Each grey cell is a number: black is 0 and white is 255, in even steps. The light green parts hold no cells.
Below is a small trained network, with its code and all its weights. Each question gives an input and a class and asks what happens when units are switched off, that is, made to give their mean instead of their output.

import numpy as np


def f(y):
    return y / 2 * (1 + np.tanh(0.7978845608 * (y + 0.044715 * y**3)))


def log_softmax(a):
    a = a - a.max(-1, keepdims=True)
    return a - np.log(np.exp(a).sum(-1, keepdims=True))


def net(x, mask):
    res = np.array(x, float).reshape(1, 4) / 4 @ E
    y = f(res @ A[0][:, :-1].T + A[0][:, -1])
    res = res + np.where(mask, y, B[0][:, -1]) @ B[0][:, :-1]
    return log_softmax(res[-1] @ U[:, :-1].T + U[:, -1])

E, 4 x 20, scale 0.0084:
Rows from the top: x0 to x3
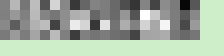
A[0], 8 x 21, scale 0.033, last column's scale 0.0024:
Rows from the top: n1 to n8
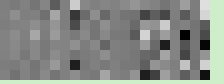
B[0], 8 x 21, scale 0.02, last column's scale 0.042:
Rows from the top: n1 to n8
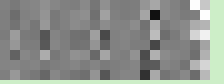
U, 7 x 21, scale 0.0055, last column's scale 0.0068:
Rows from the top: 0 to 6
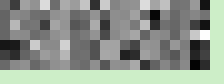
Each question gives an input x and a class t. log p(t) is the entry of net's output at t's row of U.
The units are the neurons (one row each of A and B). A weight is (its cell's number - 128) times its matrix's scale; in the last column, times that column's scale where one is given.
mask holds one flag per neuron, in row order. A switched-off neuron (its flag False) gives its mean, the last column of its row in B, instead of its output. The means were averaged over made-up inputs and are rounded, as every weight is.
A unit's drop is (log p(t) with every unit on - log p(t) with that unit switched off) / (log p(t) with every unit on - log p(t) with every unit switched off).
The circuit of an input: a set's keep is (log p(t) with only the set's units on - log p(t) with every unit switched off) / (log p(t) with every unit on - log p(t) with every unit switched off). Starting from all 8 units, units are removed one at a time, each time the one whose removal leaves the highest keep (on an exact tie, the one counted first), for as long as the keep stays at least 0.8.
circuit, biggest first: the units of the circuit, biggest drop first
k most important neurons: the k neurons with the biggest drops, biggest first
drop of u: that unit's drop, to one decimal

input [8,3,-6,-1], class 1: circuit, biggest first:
n2
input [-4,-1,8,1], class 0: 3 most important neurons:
n4, n8, n7
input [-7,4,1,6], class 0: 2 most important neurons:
n4, n8
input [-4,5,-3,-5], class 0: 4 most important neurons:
n4, n8, n7, n1
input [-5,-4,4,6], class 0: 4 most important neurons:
n4, n8, n7, n5
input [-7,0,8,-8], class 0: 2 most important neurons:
n4, n1
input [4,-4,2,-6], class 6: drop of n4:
0.2
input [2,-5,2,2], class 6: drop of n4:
0.4
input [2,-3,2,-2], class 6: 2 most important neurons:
n4, n1
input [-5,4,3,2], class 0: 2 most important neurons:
n4, n8
